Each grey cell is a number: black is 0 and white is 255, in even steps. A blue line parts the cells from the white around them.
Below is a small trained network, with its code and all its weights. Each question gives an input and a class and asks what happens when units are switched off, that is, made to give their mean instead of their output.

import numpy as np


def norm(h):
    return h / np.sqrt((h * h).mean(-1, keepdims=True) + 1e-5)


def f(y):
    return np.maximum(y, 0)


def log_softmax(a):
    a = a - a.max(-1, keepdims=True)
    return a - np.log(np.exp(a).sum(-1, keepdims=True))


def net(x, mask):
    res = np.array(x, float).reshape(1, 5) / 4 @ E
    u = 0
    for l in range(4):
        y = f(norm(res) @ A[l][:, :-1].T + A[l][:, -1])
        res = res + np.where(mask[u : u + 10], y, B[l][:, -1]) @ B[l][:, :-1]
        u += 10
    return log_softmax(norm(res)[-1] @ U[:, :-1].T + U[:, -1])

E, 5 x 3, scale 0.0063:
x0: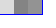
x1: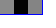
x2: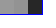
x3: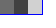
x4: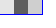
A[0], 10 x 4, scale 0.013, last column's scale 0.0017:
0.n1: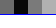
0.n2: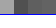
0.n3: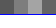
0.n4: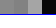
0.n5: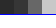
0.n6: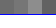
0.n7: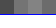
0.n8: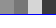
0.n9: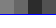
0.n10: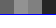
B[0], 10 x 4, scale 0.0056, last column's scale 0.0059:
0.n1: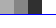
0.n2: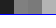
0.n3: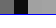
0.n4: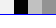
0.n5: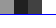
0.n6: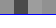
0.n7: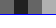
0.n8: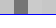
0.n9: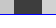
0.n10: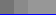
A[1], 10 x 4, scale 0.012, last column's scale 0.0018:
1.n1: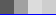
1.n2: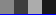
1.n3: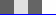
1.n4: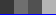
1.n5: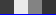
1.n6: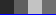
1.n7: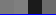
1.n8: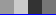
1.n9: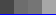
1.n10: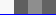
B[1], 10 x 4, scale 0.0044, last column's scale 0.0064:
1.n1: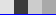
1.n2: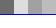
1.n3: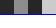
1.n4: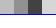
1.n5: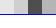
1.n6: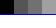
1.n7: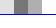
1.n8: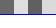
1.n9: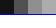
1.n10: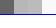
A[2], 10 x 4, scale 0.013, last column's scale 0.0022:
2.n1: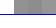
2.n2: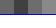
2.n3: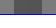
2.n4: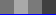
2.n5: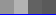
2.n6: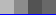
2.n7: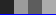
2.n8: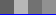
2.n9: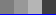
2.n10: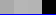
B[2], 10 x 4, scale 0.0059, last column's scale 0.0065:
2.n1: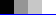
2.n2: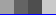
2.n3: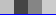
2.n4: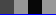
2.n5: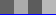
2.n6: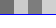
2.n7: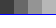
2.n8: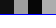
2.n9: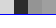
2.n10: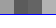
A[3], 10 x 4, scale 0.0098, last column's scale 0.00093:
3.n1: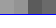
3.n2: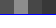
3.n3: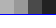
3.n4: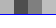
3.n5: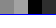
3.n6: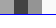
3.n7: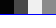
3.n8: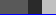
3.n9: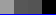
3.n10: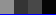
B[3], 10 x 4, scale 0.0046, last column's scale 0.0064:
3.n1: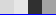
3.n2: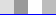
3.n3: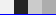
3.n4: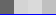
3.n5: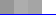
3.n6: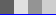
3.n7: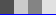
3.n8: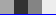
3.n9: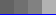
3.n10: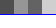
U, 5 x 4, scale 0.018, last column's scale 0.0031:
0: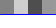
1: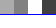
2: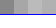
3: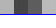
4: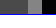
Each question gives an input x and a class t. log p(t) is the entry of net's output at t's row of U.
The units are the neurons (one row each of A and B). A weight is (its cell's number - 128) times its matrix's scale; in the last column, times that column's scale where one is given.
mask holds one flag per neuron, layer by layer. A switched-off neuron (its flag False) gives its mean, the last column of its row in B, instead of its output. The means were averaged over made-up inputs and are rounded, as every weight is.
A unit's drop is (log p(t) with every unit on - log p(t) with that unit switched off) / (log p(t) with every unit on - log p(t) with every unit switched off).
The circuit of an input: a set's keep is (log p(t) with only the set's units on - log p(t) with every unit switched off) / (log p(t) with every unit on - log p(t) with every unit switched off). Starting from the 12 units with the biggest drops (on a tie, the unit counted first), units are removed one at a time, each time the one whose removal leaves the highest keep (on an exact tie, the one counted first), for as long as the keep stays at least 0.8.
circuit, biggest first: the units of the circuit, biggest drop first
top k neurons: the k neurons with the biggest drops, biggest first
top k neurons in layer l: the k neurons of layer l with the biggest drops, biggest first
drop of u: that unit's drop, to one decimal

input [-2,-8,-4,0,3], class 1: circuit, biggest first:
[1.n1 0.n1]
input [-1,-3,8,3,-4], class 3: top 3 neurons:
[0.n9 1.n10 2.n1]
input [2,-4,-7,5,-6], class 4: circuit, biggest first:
[1.n6]
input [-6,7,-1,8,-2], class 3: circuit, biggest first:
[0.n1 2.n1]
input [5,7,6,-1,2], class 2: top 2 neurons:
[0.n5 2.n1]
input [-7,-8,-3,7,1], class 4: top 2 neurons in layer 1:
[1.n6 1.n7]
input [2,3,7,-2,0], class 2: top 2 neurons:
[0.n5 1.n7]
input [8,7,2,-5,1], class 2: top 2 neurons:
[2.n1 1.n10]
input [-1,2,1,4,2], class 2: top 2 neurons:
[3.n7 0.n1]
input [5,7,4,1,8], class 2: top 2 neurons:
[2.n1 3.n7]
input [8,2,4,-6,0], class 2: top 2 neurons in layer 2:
[2.n1 2.n2]
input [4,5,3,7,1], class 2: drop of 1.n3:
-0.1
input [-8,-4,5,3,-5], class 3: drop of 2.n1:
0.2
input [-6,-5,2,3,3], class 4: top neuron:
[1.n6]
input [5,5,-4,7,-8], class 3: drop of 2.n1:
0.2
